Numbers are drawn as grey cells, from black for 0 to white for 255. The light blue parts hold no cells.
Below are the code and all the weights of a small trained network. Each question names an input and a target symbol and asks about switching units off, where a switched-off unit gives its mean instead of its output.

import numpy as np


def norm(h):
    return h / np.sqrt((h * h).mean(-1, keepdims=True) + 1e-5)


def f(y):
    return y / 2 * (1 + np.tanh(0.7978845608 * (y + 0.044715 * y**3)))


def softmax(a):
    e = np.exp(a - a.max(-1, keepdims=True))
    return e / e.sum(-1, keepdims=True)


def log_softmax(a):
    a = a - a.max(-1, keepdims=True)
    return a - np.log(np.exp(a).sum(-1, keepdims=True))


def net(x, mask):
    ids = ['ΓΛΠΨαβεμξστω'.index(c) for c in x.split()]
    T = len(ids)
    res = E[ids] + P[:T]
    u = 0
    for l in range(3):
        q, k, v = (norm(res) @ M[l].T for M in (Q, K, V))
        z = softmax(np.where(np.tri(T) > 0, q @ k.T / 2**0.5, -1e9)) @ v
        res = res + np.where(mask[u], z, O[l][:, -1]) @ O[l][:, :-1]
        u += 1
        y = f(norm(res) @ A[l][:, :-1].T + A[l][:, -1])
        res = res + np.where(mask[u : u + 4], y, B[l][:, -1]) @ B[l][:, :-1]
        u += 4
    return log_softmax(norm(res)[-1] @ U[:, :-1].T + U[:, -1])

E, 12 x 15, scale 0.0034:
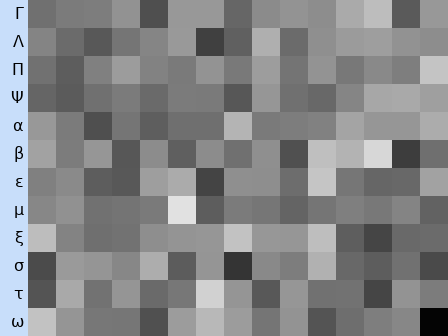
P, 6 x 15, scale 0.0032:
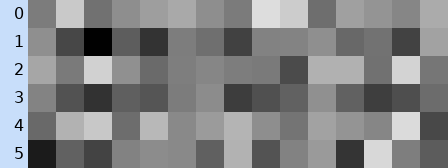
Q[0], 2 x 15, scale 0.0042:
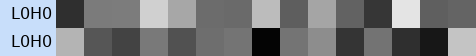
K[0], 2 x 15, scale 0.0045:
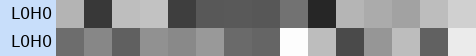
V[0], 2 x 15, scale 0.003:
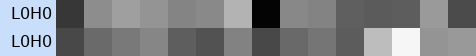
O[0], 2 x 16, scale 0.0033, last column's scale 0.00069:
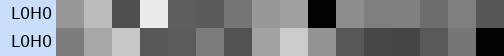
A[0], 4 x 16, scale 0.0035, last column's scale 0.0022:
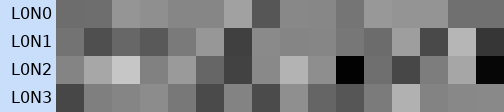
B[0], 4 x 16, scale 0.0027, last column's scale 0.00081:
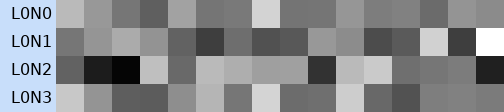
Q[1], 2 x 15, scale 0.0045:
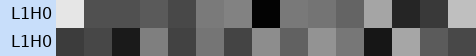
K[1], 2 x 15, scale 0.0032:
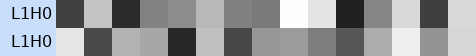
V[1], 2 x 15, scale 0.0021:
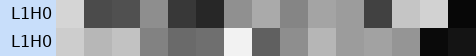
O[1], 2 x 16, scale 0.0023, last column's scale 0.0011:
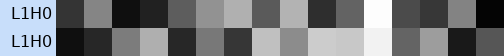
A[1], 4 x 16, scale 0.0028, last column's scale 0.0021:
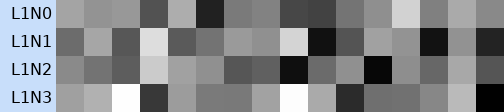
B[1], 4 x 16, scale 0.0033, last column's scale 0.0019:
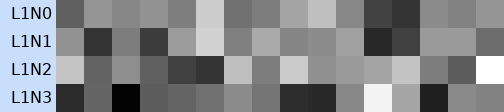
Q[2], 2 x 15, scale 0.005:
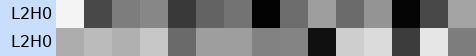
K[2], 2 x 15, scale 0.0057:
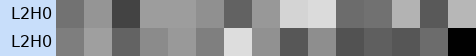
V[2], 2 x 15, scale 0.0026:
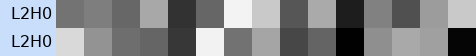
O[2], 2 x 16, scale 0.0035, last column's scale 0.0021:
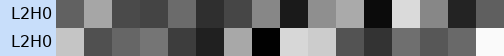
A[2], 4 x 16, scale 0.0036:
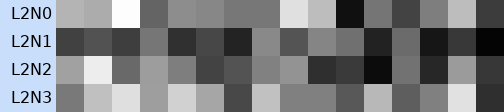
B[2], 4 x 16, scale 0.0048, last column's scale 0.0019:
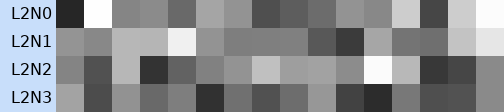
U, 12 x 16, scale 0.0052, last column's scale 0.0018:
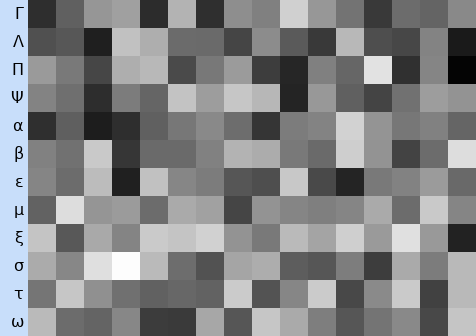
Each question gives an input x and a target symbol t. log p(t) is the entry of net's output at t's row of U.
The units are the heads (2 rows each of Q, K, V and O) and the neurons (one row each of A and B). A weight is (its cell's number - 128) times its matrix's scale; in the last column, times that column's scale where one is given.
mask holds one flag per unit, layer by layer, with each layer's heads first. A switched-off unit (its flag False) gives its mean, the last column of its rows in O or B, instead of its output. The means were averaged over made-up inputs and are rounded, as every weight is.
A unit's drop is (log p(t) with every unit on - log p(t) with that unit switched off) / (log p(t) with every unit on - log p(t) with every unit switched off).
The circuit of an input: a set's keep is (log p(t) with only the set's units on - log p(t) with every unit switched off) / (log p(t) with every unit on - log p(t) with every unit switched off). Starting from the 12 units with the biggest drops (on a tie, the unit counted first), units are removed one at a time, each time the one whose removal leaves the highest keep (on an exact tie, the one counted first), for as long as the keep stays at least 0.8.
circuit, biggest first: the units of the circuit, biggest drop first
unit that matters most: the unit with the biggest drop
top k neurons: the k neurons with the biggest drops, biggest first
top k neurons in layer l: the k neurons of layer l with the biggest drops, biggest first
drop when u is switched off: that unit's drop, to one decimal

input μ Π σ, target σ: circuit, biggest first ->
(L2H0, L0H0, L2N0)
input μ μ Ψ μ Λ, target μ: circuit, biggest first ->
(L2H0, L2N0)
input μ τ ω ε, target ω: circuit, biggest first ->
(L1N2, L1H0)
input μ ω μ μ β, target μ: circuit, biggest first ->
(L2H0, L2N0, L1N0)
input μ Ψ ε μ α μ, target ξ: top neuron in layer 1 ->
(L1N2)
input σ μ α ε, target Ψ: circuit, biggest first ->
(L0H0, L2H0, L1N1)
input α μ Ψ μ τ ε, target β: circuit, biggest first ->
(L2N2, L0H0)
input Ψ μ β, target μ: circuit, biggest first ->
(L2N0, L1N0, L2H0)
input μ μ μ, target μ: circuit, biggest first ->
(L2N0, L2H0)
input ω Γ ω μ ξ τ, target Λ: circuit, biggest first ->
(L1H0, L2N1, L2H0)
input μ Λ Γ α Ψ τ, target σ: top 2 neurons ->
(L2N1, L2N0)
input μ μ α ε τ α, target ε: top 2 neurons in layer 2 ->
(L2N1, L2N0)
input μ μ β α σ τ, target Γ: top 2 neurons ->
(L2N1, L2N3)
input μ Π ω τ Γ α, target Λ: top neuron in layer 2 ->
(L2N1)
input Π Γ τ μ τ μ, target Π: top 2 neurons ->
(L2N1, L1N2)
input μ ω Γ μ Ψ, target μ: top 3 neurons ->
(L2N0, L1N0, L0N1)
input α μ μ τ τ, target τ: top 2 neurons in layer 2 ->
(L2N1, L2N0)
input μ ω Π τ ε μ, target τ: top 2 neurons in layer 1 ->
(L1N2, L1N3)
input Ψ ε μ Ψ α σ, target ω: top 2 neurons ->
(L1N2, L2N0)
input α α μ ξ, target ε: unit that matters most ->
L0H0
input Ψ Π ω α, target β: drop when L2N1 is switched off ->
0.0
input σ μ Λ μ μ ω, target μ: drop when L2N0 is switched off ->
0.4
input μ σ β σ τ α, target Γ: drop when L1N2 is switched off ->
0.1
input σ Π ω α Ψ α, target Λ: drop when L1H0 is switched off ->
0.9
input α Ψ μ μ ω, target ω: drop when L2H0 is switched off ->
0.9
